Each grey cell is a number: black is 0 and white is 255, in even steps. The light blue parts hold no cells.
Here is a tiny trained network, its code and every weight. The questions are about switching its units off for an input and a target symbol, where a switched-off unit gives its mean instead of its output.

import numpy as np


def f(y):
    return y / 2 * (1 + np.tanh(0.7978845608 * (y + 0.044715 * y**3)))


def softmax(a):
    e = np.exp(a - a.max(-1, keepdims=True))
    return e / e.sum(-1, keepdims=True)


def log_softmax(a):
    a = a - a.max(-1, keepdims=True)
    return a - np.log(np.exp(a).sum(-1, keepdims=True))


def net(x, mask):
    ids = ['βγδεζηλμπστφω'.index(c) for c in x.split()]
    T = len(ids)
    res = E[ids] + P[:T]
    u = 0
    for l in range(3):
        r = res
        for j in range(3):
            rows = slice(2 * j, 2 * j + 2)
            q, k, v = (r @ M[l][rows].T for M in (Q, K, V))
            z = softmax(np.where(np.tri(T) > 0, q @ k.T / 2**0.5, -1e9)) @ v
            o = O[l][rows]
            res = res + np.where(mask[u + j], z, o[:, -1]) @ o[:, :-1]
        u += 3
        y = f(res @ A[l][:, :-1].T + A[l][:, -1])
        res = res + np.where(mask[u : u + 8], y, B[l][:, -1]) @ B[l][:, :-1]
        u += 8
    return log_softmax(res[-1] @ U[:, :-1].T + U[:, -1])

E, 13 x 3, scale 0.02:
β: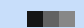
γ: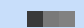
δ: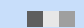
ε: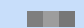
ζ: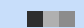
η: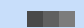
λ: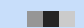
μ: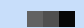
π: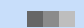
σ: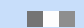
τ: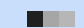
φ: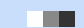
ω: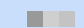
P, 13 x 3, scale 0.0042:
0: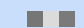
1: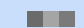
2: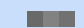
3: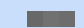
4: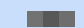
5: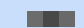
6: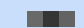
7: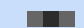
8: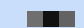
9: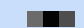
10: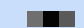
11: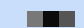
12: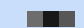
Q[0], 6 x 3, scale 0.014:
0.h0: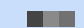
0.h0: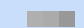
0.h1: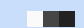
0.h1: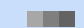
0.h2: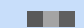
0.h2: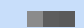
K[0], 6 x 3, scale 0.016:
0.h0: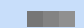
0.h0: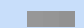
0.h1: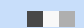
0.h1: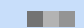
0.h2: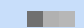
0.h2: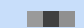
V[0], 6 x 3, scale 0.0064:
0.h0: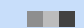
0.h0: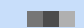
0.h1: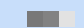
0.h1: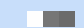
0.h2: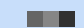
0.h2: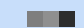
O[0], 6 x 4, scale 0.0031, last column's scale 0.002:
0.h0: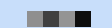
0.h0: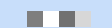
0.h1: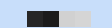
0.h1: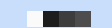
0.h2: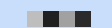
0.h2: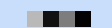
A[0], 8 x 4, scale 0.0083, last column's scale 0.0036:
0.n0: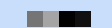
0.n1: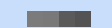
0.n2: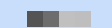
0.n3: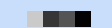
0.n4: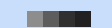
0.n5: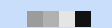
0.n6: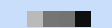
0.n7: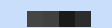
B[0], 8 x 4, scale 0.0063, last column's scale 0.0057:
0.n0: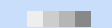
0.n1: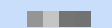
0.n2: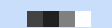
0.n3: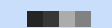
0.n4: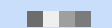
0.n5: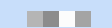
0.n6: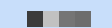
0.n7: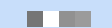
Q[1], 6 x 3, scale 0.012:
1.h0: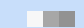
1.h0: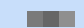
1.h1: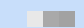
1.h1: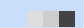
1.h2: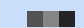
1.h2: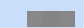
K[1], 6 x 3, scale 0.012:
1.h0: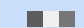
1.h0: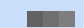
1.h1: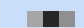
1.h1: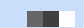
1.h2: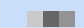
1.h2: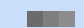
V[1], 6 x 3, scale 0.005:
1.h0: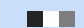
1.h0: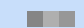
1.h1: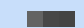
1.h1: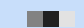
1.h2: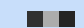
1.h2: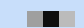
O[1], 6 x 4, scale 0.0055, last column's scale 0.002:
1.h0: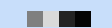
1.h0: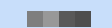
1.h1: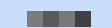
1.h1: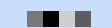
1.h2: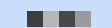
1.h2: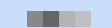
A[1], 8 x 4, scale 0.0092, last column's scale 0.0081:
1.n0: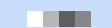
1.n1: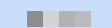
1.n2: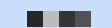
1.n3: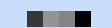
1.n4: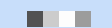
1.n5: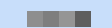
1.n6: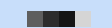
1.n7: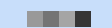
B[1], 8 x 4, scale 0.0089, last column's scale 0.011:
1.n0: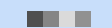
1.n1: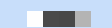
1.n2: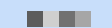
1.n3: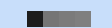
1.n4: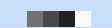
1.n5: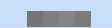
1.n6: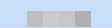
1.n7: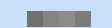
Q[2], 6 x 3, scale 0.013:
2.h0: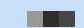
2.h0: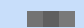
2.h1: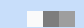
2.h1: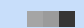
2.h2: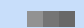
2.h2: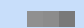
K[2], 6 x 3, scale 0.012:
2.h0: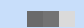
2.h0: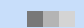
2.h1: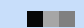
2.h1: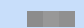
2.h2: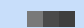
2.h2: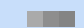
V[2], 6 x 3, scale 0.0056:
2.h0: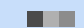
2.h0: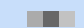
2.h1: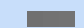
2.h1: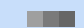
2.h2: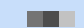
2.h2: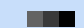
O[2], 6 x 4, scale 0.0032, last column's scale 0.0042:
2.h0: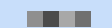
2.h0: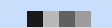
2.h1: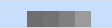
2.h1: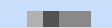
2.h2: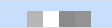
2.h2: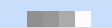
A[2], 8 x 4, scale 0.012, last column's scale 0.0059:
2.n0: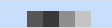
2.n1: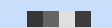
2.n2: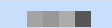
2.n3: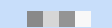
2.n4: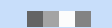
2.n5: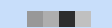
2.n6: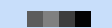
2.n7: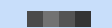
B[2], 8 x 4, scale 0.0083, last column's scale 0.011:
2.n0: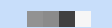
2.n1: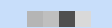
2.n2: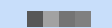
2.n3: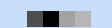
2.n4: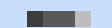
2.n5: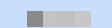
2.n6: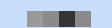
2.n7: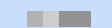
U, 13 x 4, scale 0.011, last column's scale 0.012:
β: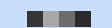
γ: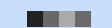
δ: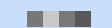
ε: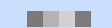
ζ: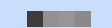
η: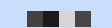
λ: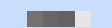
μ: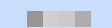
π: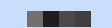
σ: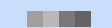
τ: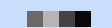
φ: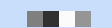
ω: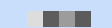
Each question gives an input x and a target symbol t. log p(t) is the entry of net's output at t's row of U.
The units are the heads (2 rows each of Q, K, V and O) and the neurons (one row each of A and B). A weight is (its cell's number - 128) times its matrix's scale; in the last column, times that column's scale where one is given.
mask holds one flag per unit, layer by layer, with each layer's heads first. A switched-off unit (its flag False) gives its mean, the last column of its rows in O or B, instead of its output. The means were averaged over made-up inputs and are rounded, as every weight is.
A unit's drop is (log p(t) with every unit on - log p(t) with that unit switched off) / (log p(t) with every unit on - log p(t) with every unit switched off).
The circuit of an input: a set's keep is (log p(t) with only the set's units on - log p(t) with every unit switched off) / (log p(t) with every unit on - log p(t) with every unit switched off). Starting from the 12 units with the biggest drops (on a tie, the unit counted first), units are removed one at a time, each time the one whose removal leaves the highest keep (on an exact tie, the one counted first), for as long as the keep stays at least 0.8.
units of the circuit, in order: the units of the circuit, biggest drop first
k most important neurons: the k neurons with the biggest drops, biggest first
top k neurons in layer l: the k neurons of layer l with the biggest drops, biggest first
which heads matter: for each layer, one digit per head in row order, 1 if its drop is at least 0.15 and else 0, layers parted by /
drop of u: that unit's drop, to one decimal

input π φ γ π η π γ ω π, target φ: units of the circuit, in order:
0.h1, 1.n4, 2.n1, 2.n0
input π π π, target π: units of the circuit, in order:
1.n4, 2.n5, 1.n6
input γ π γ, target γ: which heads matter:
000 / 100 / 000
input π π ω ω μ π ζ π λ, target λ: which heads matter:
000 / 100 / 000
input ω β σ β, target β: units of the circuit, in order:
0.h1, 1.n2, 1.h0
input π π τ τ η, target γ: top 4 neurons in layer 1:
1.n6, 1.n1, 1.n4, 1.n2
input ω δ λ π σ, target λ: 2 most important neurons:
1.n6, 1.n4
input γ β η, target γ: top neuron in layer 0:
0.n5
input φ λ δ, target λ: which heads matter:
000 / 010 / 000
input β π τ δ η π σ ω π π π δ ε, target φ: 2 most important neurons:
1.n4, 2.n3
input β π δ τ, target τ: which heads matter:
010 / 000 / 000
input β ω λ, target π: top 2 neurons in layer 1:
1.n2, 1.n1
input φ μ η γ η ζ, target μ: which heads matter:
010 / 010 / 000
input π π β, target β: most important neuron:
1.n6
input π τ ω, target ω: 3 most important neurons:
1.n1, 0.n5, 1.n4
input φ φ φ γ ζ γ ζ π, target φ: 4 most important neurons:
1.n4, 2.n1, 2.n0, 1.n6
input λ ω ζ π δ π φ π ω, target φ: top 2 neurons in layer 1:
1.n0, 1.n4
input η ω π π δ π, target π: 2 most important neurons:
1.n4, 0.n5
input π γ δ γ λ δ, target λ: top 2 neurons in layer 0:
0.n7, 0.n0
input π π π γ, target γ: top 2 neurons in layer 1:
1.n6, 1.n2
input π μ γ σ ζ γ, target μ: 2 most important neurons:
2.n5, 2.n4
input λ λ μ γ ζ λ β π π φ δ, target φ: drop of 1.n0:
0.1
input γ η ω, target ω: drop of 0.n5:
0.3
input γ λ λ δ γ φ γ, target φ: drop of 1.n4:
0.4
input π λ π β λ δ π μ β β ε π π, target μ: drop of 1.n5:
0.0
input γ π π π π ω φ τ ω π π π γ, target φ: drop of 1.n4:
0.5
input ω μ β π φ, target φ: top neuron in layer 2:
2.n3
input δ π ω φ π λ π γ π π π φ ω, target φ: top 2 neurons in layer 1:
1.n4, 1.n0
